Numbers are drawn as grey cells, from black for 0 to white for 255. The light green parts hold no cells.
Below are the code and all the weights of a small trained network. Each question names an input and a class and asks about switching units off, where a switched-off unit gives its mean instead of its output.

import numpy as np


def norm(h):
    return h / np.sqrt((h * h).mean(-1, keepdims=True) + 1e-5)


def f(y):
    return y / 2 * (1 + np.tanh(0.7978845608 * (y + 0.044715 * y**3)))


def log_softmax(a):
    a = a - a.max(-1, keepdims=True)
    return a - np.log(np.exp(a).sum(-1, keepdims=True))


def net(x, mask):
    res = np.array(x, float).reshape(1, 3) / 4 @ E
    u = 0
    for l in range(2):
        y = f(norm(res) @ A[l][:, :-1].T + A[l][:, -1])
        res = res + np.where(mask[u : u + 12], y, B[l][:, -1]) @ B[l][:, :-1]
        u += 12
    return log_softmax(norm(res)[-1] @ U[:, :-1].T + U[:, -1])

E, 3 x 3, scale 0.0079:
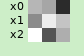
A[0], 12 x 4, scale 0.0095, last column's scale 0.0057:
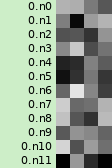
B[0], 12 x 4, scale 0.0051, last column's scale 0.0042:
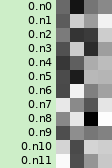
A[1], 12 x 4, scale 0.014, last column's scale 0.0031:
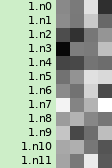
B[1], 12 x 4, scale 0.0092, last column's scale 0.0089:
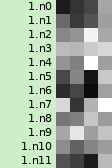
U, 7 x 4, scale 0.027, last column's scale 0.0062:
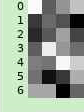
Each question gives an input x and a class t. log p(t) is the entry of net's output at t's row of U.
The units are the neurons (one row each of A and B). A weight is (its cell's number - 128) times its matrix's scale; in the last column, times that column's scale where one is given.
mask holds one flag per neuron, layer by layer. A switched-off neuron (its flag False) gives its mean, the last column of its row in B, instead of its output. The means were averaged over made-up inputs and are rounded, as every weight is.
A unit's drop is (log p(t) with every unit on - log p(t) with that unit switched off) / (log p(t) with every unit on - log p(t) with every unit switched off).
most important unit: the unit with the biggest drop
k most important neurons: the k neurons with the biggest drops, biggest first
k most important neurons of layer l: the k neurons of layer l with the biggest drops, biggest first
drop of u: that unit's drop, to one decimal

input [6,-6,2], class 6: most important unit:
0.n8
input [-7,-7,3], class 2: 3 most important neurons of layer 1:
1.n7, 1.n6, 1.n0
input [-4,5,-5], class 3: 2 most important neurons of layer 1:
1.n3, 1.n7
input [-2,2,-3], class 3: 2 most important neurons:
0.n10, 1.n7
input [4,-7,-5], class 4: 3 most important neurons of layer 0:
0.n5, 0.n4, 0.n7
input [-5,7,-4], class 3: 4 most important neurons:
0.n10, 1.n3, 0.n6, 0.n11
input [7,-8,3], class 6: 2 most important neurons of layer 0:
0.n8, 0.n11
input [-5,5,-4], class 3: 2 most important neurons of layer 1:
1.n3, 1.n7
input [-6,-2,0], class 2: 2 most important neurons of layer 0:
0.n8, 0.n1
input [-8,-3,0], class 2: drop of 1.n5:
0.3
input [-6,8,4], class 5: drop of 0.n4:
0.0
